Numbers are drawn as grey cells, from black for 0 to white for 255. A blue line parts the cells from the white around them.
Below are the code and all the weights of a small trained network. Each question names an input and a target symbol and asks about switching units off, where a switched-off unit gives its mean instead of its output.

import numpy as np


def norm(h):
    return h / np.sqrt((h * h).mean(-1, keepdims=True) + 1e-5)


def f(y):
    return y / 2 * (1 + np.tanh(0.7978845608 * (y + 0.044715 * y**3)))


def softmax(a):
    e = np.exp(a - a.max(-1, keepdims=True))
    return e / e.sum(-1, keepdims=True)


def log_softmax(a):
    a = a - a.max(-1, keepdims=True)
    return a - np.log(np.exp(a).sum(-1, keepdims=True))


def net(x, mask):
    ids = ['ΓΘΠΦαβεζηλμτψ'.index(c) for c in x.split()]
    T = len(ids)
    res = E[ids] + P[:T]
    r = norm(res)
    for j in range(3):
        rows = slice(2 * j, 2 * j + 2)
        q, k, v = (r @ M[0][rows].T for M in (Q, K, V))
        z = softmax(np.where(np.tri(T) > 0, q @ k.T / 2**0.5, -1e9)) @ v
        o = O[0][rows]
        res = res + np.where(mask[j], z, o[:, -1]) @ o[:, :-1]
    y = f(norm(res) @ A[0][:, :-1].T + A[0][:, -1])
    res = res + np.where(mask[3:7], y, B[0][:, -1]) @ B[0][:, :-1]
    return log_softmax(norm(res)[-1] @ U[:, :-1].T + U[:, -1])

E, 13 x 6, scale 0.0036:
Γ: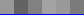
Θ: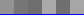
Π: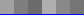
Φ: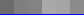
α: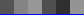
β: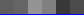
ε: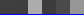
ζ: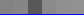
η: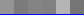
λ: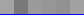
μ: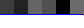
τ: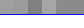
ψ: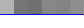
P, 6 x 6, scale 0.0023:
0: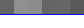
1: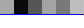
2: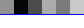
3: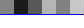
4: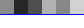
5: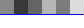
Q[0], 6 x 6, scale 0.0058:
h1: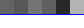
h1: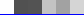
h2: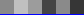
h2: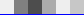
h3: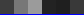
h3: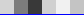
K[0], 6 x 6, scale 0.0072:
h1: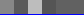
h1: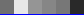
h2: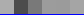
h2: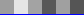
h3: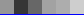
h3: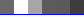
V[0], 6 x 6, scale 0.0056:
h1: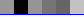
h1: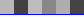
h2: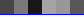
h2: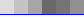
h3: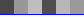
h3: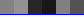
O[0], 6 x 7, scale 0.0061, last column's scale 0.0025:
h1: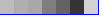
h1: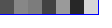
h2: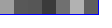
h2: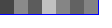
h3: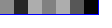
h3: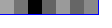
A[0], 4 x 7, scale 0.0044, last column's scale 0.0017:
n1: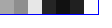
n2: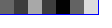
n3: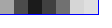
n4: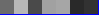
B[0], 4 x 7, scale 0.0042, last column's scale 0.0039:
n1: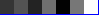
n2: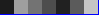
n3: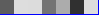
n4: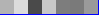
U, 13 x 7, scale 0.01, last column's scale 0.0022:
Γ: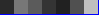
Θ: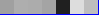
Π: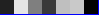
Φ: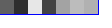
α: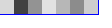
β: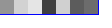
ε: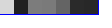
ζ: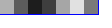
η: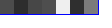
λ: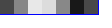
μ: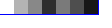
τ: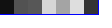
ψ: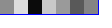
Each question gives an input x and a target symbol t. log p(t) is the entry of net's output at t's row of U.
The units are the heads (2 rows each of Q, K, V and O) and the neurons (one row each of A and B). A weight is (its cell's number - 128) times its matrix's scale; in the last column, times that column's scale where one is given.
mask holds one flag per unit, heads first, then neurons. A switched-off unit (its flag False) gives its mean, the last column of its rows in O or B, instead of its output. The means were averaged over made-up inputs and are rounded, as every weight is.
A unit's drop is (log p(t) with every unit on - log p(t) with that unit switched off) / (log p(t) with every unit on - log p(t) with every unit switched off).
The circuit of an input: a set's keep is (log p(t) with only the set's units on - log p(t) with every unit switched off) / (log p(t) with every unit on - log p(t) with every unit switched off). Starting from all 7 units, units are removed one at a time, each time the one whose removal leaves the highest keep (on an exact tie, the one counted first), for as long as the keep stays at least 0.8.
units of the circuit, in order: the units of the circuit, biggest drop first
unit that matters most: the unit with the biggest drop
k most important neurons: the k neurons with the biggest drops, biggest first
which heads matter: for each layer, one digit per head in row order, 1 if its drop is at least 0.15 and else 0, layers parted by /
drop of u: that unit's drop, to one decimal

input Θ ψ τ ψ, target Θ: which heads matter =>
001
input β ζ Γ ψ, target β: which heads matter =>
000
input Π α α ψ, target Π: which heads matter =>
100
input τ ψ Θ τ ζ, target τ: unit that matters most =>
h1
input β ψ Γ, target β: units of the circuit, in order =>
[n3; h2]
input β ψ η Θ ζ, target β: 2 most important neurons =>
[n3; n1]
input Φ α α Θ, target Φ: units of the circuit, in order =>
[h3; h2]
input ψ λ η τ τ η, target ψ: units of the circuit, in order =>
[h2; h3]
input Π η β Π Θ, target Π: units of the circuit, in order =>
[n3; h1; n1]
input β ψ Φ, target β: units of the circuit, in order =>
[h2; n1]
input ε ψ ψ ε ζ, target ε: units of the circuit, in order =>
[h3; h1]
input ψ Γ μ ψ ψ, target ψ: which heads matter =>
010
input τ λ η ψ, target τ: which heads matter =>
100
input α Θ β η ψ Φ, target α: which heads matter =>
000
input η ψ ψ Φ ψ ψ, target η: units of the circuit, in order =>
[h3]
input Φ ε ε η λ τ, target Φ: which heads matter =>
001
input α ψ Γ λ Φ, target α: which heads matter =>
000
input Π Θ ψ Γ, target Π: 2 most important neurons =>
[n3; n1]
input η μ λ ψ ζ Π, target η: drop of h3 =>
0.2
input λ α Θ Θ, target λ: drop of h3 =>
0.3
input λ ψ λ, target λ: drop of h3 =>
0.2
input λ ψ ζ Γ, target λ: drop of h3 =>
0.3
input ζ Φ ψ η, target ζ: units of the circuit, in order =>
[h2]
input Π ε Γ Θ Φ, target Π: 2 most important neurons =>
[n3; n1]
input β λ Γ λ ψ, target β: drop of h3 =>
0.0
